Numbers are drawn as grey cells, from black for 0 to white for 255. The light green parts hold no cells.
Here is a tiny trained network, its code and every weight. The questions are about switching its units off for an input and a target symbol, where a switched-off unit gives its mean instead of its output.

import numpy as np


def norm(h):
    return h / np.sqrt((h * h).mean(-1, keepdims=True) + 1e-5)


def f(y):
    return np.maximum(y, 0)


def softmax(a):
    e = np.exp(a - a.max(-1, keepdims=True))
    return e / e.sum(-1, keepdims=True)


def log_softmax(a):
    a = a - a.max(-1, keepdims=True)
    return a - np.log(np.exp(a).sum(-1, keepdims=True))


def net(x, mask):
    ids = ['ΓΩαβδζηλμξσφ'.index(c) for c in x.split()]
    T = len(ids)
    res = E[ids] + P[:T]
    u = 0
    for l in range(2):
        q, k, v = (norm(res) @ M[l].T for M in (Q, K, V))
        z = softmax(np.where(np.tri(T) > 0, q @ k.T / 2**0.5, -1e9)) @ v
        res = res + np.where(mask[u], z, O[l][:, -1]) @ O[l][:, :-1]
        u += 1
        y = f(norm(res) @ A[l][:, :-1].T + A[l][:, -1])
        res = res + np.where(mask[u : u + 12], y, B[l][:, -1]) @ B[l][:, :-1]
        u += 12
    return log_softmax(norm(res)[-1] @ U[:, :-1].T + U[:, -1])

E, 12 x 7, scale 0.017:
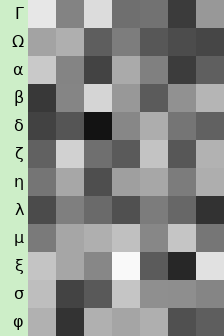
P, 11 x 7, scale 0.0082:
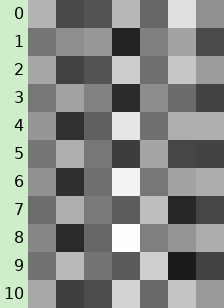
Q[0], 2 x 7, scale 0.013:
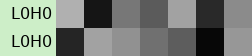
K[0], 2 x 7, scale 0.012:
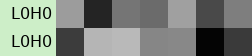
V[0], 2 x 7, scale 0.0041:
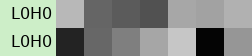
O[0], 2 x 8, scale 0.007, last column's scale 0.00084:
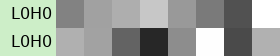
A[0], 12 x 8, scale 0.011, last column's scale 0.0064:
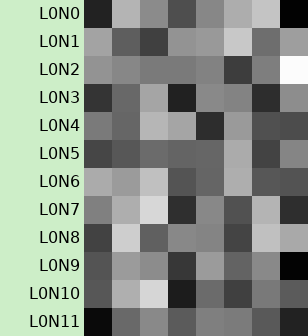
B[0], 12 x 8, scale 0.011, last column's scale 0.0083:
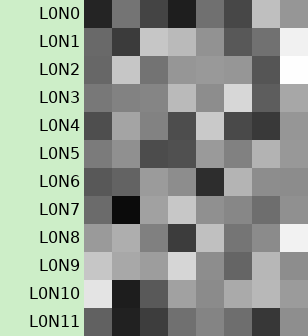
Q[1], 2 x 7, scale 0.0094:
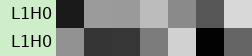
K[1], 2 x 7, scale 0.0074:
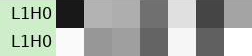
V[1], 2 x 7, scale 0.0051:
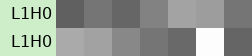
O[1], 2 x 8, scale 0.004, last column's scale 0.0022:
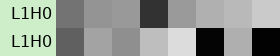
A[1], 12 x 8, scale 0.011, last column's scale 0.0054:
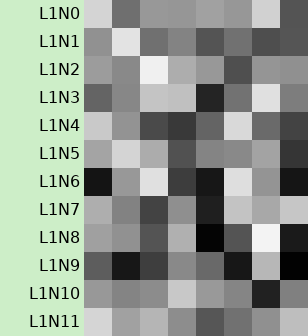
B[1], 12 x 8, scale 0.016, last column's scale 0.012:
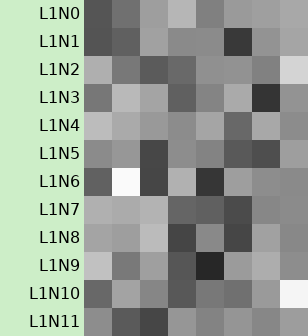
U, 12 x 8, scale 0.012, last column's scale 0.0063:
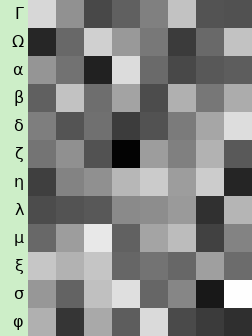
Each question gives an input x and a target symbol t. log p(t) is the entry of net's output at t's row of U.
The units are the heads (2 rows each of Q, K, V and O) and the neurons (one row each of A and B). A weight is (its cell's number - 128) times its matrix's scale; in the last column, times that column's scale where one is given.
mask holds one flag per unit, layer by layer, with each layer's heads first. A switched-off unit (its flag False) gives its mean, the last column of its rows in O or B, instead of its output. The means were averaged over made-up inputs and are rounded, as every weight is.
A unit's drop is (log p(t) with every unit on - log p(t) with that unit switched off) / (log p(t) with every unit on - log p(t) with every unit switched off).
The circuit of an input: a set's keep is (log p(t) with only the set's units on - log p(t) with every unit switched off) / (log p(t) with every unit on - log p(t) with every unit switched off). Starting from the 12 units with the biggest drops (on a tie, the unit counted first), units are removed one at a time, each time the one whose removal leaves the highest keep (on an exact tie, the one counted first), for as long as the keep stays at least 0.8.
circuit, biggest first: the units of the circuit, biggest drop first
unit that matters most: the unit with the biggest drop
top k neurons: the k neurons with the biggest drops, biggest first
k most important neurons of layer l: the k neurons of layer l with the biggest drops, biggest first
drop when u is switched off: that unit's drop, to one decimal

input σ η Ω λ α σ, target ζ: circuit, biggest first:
L1N10
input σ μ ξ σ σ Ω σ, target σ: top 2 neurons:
L0N8; L1N3
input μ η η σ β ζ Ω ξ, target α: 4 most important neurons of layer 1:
L1N5; L1N11; L1N10; L1N1
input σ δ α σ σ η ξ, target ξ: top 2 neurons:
L1N8; L0N1
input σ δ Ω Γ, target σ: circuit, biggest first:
L0N7; L0N8
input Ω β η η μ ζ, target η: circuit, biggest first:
L0N10; L1N0
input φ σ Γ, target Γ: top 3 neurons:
L1N2; L1N11; L0N8
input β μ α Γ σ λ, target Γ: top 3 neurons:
L0N10; L0N11; L0N3
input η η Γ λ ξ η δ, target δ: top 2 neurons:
L1N9; L0N5
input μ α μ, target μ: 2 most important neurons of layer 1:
L1N3; L1N5
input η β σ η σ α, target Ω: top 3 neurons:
L1N1; L1N2; L0N8
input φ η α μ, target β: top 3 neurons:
L1N6; L0N6; L0N2
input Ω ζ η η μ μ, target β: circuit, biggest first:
L0N6; L1N6
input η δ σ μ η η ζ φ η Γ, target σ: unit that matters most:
L0N10
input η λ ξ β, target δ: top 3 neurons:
L0N0; L0N10; L1N9
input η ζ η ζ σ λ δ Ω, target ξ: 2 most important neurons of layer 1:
L1N4; L1N7
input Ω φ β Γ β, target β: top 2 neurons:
L1N6; L0N4
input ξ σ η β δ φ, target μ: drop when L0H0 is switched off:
0.3
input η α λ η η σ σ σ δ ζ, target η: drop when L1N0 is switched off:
0.5
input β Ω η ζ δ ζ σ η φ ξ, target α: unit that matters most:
L1N5
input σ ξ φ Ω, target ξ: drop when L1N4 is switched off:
0.2
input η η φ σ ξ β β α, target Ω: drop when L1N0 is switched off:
-0.1
